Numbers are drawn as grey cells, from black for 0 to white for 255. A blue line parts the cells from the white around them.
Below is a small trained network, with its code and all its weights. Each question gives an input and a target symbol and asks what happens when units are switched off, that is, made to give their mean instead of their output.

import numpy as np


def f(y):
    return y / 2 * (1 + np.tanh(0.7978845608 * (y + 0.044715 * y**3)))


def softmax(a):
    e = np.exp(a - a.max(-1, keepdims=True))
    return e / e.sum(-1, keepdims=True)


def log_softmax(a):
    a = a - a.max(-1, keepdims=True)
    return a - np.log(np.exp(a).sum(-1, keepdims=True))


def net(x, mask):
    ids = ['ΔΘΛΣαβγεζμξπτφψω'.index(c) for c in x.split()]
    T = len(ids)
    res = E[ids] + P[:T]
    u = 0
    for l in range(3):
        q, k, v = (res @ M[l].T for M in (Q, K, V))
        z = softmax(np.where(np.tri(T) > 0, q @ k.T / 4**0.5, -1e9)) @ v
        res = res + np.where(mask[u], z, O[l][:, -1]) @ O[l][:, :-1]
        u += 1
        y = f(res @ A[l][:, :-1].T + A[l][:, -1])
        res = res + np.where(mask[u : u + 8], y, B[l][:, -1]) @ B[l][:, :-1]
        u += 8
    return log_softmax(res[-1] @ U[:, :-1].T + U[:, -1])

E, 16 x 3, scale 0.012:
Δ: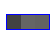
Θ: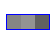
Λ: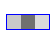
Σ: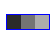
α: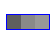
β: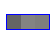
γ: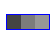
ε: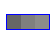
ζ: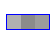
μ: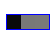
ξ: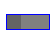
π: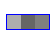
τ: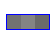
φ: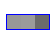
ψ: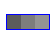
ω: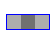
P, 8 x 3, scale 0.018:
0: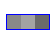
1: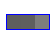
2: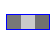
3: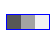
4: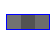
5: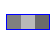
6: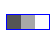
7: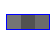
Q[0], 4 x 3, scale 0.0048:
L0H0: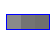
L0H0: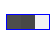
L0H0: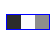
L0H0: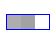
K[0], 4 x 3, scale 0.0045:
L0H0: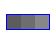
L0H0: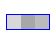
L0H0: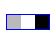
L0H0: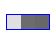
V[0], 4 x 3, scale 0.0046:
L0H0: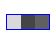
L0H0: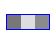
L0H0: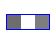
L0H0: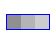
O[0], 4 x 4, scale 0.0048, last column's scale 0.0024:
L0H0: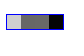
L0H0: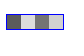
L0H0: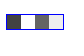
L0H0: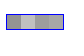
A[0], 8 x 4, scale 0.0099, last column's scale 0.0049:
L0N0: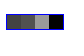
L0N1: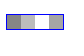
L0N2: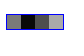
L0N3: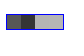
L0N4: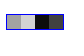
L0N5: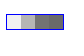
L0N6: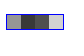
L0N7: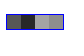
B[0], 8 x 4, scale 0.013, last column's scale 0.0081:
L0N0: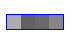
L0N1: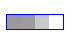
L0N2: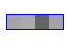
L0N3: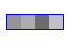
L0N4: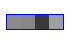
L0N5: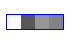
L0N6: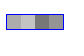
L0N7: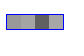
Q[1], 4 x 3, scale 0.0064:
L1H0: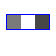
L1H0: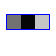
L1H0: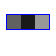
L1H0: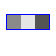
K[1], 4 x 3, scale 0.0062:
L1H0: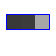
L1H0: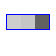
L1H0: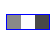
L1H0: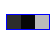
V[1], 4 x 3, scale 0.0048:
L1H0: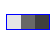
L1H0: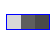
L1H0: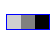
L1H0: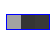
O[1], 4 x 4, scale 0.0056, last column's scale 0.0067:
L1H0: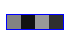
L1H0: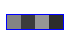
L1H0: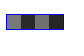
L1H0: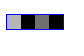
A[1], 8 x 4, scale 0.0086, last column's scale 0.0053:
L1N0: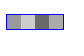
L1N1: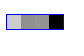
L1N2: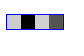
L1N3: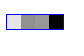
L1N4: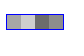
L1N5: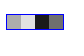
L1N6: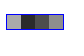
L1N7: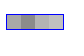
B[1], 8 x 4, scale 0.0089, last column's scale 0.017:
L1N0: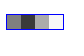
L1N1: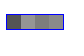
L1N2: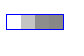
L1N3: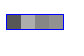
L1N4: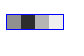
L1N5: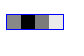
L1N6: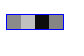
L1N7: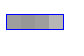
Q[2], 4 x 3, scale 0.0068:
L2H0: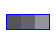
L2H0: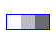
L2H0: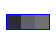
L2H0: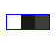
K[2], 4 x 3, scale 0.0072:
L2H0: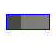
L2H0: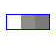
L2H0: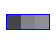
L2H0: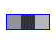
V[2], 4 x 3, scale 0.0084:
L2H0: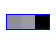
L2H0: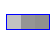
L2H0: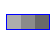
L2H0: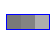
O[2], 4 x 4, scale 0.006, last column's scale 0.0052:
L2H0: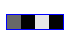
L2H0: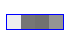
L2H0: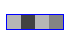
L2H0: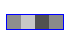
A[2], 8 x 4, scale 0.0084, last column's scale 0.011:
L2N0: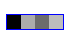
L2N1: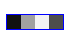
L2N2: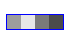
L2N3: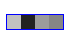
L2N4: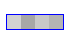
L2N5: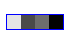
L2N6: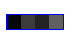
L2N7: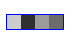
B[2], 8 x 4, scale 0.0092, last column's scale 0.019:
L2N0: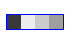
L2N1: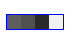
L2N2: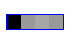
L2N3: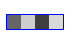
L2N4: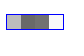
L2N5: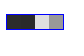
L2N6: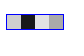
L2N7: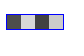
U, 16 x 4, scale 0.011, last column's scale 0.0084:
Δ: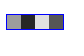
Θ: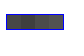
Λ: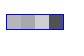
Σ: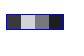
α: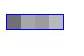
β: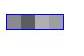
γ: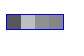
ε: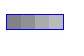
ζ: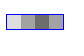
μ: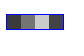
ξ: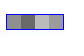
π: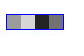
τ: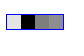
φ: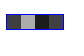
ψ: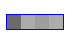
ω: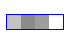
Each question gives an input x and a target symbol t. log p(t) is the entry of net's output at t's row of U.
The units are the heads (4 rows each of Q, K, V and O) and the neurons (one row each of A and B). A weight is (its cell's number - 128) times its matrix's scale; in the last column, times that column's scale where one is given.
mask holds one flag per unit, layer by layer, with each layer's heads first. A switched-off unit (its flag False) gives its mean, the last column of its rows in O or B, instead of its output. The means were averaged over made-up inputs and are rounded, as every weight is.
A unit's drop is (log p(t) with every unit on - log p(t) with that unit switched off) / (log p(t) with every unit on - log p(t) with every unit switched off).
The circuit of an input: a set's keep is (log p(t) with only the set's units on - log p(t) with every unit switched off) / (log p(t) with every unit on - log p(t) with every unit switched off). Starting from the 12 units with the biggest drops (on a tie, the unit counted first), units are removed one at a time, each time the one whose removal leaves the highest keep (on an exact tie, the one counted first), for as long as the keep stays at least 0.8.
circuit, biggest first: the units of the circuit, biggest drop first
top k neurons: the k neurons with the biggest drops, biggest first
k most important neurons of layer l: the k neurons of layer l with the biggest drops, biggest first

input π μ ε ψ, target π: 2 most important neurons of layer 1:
[L1N6; L1N2]
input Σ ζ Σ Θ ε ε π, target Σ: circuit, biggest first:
[L2H0; L1N5; L2N2]
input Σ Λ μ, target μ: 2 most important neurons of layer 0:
[L0N1; L0N4]
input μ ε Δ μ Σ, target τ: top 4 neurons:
[L1N5; L0N1; L1N7; L2N0]
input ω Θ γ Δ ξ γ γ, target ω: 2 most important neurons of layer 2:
[L2N4; L2N1]
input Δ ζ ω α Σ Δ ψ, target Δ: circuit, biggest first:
[L2N3; L2N7]
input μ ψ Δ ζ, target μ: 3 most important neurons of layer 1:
[L1N5; L1N4; L1N3]
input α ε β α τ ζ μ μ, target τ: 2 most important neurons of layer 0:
[L0N1; L0N2]
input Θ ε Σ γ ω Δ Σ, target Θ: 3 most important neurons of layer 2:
[L2N1; L2N7; L2N3]
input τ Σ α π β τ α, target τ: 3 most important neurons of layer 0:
[L0N1; L0N4; L0N3]
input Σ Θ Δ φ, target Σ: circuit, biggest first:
[L1N5; L2H0; L2N2]
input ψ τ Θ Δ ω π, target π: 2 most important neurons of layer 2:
[L2N6; L2N1]
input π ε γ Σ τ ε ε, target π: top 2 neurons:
[L2N7; L2N3]
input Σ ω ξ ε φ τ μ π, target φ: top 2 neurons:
[L0N1; L1N5]
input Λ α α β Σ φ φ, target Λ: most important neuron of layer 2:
[L2N2]
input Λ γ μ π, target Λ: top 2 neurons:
[L1N5; L0N5]
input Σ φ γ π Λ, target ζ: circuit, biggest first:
[L2H0; L2N1]
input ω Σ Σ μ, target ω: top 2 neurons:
[L0N1; L0N5]
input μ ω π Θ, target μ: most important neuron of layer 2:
[L2N3]
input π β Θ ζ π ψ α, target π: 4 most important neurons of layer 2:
[L2N7; L2N3; L2N1; L2N4]
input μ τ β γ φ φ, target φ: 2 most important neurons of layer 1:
[L1N5; L1N4]
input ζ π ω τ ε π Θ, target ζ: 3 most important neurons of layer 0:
[L0N5; L0N1; L0N4]
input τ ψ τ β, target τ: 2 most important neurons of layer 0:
[L0N1; L0N4]
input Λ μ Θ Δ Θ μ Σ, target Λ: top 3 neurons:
[L1N5; L0N5; L0N1]
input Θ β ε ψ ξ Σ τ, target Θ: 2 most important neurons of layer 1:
[L1N6; L1N4]
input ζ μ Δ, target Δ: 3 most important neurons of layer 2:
[L2N6; L2N7; L2N3]
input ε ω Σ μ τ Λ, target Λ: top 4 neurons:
[L2N2; L0N5; L2N1; L2N4]
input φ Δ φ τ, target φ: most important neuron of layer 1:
[L1N6]
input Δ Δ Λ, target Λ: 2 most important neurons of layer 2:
[L2N2; L2N4]
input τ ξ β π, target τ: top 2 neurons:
[L0N1; L2N1]
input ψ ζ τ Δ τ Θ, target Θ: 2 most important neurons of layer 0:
[L0N4; L0N1]
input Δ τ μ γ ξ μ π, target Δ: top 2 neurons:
[L1N4; L0N1]
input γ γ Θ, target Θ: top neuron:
[L0N4]
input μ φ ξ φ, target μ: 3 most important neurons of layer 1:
[L1N5; L1N4; L1N0]
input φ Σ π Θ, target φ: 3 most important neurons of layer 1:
[L1N6; L1N4; L1N0]
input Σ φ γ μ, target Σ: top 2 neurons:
[L1N5; L2N2]
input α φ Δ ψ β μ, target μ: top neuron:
[L2N0]
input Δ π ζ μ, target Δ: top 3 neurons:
[L0N1; L1N4; L1N0]
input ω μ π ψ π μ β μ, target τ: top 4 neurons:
[L1N5; L0N1; L2N6; L1N7]
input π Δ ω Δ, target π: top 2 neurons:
[L2N7; L2N3]
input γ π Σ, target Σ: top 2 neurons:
[L2N0; L2N6]
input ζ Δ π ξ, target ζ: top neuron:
[L0N5]
